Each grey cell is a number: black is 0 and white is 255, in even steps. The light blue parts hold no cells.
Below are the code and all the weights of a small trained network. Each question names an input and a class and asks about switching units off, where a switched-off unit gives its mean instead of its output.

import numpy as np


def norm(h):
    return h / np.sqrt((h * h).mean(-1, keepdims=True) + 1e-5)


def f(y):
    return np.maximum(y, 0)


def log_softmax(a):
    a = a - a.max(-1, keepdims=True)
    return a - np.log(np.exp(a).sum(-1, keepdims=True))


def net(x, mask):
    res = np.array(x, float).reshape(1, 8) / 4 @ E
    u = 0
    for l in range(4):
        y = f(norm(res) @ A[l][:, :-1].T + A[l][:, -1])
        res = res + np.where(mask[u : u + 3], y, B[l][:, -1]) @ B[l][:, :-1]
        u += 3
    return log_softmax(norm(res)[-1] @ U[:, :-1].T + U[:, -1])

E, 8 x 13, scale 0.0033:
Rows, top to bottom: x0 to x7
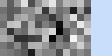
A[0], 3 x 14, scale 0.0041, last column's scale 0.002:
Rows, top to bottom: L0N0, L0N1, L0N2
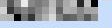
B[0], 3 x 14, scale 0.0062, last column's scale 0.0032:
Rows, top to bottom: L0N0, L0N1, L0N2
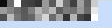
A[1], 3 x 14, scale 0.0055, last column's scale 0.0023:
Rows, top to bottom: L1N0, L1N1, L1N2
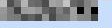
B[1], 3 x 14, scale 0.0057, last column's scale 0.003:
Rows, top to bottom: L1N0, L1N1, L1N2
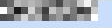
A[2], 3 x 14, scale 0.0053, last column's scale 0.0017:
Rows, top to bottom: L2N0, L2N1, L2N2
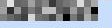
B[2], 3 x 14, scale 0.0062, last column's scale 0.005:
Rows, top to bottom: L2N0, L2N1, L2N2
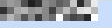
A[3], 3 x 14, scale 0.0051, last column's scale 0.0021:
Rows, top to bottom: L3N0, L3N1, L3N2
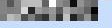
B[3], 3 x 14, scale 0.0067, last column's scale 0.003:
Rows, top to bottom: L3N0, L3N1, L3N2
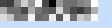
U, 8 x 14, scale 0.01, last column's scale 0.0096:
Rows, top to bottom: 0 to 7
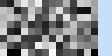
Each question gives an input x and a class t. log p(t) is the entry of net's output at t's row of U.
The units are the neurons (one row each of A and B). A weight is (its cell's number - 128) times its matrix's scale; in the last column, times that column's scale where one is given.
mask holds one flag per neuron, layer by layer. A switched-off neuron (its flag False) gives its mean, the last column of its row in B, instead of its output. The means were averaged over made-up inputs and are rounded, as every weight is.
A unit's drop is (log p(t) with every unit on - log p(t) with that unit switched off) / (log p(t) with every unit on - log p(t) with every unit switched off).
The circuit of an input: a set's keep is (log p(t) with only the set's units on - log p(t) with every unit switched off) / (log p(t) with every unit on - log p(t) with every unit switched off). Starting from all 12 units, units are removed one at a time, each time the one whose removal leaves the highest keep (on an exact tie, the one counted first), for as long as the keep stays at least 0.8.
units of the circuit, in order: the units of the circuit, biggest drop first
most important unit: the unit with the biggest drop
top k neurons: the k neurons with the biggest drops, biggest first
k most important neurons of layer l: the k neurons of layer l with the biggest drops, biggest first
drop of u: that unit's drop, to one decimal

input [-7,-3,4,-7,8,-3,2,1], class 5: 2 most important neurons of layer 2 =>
L2N2, L2N1
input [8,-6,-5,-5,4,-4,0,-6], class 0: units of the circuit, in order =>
L3N0
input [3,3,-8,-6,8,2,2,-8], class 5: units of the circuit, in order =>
L0N2, L2N1
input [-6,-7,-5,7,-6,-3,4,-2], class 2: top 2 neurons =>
L3N2, L0N2
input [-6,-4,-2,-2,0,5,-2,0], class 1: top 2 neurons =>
L1N1, L0N0
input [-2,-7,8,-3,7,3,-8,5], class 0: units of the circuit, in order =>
L2N1, L2N0
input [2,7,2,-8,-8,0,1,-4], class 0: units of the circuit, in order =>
L1N0, L2N2
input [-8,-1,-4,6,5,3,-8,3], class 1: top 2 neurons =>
L2N2, L3N2
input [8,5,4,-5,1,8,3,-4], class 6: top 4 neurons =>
L2N2, L0N1, L2N0, L3N0
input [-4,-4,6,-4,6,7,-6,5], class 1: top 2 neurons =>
L1N1, L2N2
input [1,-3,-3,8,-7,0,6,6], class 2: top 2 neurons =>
L0N2, L3N2
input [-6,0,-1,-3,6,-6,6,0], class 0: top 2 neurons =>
L3N0, L0N2
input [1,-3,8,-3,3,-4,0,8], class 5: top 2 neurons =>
L0N0, L3N0
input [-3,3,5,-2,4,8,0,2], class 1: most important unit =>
L1N1
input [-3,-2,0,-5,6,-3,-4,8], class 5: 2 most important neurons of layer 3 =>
L3N2, L3N0
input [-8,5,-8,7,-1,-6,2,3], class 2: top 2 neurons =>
L3N2, L1N2
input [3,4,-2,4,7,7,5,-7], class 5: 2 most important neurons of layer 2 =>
L2N2, L2N0
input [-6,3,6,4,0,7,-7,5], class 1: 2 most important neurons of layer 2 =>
L2N2, L2N1
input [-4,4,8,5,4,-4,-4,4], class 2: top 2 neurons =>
L3N2, L1N2
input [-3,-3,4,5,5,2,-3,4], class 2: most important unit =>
L0N2
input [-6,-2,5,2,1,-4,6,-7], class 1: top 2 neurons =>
L2N2, L0N0
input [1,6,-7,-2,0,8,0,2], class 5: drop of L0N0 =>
-0.1
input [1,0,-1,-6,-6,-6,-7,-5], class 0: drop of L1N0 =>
0.1
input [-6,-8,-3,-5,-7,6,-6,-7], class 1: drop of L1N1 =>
0.6
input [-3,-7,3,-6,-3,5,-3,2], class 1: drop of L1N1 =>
0.5
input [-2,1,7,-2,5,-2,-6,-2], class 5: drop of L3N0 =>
0.2
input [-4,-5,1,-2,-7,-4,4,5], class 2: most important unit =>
L0N2
